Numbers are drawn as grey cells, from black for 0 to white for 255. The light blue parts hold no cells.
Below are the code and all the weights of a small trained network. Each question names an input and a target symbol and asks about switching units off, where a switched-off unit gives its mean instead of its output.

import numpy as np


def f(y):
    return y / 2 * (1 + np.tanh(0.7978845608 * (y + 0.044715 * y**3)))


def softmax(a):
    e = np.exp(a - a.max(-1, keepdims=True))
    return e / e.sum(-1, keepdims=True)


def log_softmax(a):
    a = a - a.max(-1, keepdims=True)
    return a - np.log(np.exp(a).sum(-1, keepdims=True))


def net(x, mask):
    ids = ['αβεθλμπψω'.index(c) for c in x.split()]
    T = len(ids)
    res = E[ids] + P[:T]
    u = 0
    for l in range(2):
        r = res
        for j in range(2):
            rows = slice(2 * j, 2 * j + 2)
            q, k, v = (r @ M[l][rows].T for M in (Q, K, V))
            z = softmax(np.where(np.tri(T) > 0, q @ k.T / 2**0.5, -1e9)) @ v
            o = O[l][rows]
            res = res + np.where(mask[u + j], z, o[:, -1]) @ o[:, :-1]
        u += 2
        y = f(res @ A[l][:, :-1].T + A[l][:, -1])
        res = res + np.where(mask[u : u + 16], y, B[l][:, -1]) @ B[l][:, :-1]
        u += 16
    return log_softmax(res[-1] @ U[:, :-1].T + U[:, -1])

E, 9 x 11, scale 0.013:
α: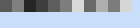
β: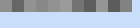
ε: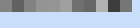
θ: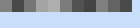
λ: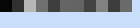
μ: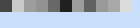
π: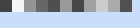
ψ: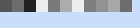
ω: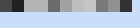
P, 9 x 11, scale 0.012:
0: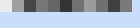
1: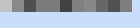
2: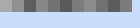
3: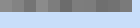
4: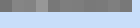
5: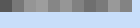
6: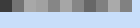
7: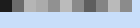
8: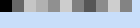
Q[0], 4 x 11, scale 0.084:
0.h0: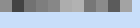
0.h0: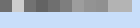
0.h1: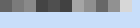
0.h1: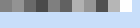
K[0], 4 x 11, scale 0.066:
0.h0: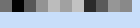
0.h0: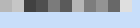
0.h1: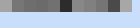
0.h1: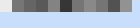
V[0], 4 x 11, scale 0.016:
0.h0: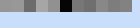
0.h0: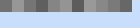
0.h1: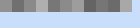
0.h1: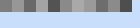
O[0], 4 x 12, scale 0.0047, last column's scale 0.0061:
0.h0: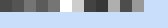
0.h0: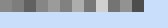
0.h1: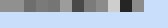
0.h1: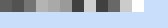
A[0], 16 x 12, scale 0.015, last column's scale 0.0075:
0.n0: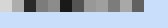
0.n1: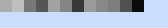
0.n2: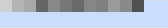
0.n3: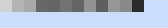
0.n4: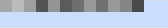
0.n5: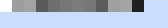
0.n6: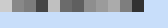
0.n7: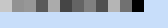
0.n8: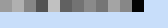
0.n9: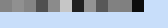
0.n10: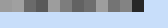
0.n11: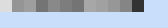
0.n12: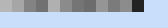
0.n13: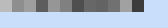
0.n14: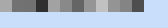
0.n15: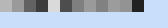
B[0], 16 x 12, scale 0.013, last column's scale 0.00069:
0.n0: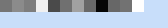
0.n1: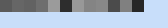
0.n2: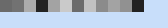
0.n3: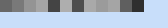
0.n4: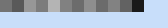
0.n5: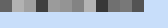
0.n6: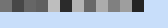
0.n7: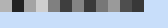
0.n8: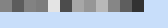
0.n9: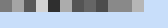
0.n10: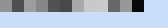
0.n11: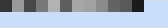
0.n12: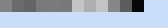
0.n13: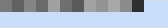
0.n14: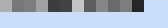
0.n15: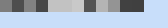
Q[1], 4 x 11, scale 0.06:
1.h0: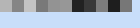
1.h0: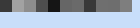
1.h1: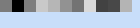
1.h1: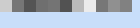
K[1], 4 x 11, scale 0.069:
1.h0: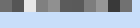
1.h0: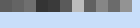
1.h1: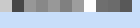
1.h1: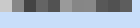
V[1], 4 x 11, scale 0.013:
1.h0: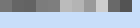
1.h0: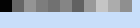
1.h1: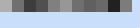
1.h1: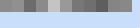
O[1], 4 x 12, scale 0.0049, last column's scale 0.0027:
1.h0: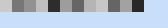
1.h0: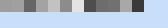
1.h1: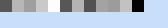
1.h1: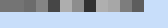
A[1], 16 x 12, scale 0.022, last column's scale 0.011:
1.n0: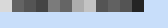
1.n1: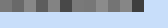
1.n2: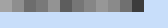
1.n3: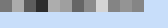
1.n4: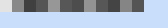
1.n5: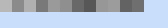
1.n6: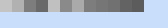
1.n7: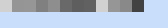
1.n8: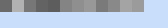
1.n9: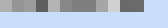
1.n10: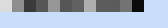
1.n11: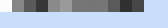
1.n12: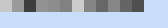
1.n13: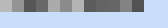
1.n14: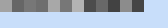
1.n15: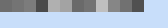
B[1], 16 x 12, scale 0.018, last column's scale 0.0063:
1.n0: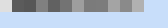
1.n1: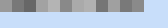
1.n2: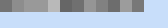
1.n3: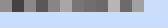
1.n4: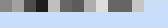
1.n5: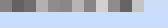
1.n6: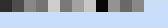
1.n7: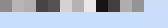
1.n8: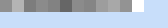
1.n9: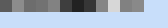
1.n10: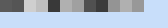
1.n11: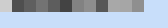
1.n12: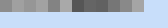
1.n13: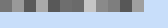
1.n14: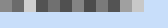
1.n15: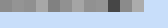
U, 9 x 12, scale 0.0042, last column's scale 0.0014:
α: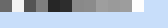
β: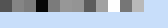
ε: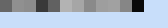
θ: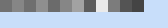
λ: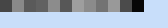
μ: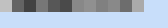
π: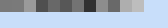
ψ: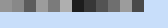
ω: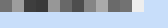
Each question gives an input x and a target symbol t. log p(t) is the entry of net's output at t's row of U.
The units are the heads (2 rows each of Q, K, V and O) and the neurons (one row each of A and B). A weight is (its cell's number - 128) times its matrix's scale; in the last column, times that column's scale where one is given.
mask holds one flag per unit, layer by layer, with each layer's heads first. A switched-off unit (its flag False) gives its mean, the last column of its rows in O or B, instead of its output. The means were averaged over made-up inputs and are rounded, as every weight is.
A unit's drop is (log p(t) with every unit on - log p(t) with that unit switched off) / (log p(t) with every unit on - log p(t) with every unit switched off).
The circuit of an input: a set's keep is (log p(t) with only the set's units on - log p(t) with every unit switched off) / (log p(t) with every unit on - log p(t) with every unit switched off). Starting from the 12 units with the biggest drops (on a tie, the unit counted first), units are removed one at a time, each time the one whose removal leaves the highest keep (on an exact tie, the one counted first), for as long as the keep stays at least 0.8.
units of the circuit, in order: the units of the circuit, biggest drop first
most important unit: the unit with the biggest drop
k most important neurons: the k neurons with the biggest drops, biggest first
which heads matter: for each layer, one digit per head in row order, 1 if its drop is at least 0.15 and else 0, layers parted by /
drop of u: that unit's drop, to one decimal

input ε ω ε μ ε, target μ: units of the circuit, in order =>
(0.h1 1.n11 1.h1)
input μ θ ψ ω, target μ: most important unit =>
1.n0
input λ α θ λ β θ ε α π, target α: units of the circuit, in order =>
(1.n8 0.n9)
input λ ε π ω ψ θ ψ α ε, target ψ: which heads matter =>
01 / 00
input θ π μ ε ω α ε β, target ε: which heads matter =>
11 / 00
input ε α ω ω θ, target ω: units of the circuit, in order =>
(1.n4 0.h0)
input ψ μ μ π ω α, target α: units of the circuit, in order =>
(0.h0 1.n8)
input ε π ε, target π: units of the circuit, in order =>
(0.h1 1.n14)
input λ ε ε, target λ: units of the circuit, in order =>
(1.h1 1.n6 0.h1)
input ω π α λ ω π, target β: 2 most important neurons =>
(1.n3 1.n8)
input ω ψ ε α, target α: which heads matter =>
00 / 00
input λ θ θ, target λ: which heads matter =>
11 / 01
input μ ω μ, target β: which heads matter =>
10 / 10
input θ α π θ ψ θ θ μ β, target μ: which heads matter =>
01 / 01
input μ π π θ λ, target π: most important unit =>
1.h0
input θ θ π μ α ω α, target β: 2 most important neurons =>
(1.n3 0.n0)
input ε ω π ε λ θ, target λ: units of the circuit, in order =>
(1.n6 1.h0 0.h1 1.h1)
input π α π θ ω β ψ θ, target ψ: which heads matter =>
01 / 00
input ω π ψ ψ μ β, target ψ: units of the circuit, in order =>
(0.h1 0.n9)
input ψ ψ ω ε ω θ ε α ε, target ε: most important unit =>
0.h0
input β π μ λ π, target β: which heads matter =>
10 / 00
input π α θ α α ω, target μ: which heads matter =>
10 / 01
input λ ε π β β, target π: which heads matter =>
01 / 01
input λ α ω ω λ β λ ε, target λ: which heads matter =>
01 / 10
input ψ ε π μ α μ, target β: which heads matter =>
11 / 00
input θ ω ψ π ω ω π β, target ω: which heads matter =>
10 / 01
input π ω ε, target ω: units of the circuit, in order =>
(1.n4)
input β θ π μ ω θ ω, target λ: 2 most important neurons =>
(0.n0 1.n1)
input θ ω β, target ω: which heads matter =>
00 / 00
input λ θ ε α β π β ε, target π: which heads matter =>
01 / 10
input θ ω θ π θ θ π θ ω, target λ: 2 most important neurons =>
(1.n1 0.n0)
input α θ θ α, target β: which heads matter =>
10 / 10
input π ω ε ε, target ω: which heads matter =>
00 / 00
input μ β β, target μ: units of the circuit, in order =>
(1.n11)
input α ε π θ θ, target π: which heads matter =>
01 / 00
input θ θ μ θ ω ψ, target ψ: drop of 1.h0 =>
0.7
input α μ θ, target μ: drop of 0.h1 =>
1.8
